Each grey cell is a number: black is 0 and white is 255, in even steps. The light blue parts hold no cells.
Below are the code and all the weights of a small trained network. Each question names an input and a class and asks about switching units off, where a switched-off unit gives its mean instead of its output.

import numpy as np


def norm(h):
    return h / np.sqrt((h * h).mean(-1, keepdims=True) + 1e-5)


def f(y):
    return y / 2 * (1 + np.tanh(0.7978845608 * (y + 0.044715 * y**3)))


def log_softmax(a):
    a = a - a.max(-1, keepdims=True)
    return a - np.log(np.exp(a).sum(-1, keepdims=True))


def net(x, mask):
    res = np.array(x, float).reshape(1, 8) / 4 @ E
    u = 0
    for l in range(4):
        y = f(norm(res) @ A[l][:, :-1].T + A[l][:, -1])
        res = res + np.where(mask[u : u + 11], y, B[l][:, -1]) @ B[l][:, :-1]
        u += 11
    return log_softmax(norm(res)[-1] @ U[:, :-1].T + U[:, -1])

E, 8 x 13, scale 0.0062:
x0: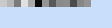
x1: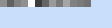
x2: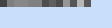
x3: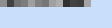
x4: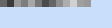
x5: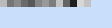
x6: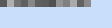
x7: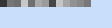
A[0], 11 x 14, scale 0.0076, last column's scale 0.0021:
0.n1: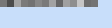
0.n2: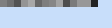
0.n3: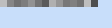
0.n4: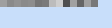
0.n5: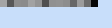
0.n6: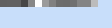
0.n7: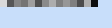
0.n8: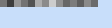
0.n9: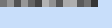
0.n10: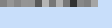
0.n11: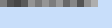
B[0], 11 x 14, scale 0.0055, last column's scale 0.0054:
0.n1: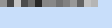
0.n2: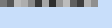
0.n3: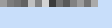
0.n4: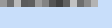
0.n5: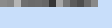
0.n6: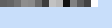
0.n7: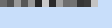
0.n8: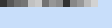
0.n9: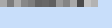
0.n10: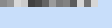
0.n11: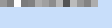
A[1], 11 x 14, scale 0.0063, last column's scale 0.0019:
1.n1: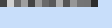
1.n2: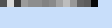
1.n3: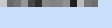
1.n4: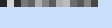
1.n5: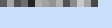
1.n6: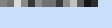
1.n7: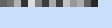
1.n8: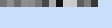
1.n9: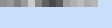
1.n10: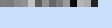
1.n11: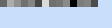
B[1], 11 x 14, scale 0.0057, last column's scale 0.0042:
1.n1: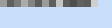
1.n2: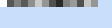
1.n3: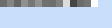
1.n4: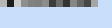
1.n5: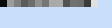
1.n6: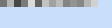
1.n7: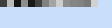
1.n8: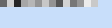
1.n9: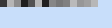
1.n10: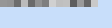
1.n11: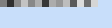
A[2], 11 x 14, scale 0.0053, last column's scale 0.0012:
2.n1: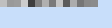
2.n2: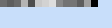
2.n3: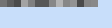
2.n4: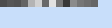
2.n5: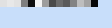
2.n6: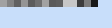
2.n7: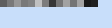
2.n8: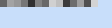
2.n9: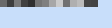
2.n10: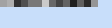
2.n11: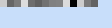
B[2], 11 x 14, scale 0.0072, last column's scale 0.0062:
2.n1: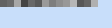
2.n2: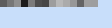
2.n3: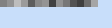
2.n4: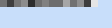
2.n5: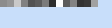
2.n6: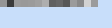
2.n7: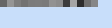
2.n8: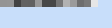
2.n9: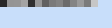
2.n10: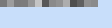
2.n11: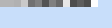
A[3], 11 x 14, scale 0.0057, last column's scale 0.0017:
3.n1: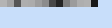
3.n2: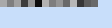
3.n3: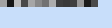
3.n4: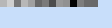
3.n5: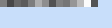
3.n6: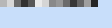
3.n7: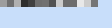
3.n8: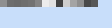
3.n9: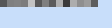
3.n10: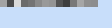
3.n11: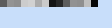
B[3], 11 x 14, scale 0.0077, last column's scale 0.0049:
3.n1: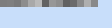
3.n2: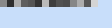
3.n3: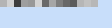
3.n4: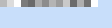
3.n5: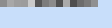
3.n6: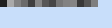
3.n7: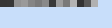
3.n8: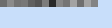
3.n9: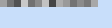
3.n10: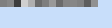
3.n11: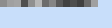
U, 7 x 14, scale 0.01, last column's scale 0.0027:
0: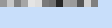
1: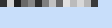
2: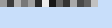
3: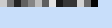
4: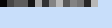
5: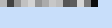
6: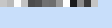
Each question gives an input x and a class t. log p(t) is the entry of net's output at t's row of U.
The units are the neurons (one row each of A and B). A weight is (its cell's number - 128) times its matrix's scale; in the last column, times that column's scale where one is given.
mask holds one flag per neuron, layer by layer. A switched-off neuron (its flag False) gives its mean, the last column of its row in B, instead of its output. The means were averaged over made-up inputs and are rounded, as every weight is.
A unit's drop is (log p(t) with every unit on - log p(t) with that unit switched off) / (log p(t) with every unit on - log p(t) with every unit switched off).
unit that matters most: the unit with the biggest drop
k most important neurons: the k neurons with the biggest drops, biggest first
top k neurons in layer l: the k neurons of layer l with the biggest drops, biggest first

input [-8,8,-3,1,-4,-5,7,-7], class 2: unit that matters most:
3.n2
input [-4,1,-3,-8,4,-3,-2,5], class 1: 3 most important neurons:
(0.n1, 1.n7, 1.n6)
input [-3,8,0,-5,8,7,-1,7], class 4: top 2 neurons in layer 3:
(3.n7, 3.n4)
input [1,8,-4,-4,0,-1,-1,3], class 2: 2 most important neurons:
(0.n7, 2.n11)
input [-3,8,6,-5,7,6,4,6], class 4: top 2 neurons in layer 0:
(0.n5, 0.n4)
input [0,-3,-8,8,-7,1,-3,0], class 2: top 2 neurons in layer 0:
(0.n4, 0.n11)
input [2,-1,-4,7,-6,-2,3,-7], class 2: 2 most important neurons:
(0.n4, 0.n11)
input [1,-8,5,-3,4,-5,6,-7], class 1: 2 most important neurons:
(1.n7, 1.n6)
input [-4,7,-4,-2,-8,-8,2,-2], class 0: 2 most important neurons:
(1.n8, 0.n6)
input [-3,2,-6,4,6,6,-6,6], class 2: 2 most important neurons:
(3.n7, 0.n2)
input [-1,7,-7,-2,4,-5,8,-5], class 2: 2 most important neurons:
(0.n7, 3.n2)
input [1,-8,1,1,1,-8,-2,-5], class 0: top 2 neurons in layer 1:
(1.n8, 1.n5)
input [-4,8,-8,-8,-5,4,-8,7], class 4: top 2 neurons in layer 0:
(0.n2, 0.n7)
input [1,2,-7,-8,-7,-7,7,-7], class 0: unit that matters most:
1.n8
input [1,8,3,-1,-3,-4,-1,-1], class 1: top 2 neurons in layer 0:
(0.n6, 0.n10)
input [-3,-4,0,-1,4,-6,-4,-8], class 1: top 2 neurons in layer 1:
(1.n8, 1.n6)
